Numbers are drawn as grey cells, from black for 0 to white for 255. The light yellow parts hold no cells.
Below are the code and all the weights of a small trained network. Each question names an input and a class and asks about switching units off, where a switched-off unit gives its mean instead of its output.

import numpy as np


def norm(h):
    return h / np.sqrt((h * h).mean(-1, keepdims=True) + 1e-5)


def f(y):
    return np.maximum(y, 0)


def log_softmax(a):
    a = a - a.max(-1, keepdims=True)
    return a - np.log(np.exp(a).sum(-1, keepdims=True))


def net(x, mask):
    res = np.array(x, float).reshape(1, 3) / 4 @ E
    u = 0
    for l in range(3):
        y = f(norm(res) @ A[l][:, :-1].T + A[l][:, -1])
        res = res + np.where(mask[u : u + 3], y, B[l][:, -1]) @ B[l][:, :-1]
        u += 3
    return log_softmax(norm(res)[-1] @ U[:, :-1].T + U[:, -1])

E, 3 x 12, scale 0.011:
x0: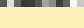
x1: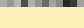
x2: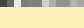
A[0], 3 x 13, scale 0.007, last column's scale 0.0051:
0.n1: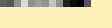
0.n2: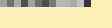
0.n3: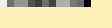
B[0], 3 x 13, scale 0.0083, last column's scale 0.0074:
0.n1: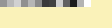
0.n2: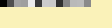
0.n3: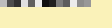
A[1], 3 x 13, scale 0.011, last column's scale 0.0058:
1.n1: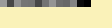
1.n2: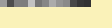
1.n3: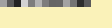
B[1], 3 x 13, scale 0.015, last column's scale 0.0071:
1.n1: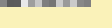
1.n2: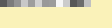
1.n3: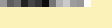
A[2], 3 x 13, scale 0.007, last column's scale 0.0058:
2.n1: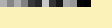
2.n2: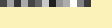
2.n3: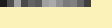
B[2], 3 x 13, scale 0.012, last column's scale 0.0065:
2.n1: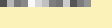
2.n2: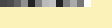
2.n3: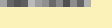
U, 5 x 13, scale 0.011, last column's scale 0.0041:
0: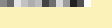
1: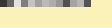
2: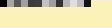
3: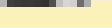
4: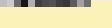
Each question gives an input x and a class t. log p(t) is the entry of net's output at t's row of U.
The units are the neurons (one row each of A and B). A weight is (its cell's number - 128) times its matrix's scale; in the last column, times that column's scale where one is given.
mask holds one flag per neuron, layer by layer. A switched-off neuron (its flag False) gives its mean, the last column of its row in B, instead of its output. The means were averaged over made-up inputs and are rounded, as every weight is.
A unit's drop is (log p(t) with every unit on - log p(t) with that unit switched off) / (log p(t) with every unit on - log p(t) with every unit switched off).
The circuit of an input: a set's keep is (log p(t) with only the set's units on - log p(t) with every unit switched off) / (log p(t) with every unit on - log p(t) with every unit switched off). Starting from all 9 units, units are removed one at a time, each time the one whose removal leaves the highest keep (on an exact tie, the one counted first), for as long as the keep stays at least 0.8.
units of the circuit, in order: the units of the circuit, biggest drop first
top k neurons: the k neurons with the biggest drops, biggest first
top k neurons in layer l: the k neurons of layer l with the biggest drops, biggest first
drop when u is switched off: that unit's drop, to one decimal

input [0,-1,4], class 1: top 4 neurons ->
1.n3, 2.n3, 0.n3, 0.n2
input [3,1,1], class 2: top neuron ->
0.n1
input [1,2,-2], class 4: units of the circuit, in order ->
1.n2, 1.n3
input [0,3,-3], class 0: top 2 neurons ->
1.n3, 0.n3
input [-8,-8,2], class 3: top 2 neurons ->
1.n3, 0.n3
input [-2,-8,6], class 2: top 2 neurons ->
2.n2, 0.n3
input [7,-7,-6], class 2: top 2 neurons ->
2.n2, 0.n3
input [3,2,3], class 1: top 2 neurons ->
1.n3, 2.n2
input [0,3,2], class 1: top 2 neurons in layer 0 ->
0.n2, 0.n1
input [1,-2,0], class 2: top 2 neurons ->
0.n3, 2.n2
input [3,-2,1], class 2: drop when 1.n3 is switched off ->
0.1
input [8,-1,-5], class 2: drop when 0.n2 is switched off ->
0.0
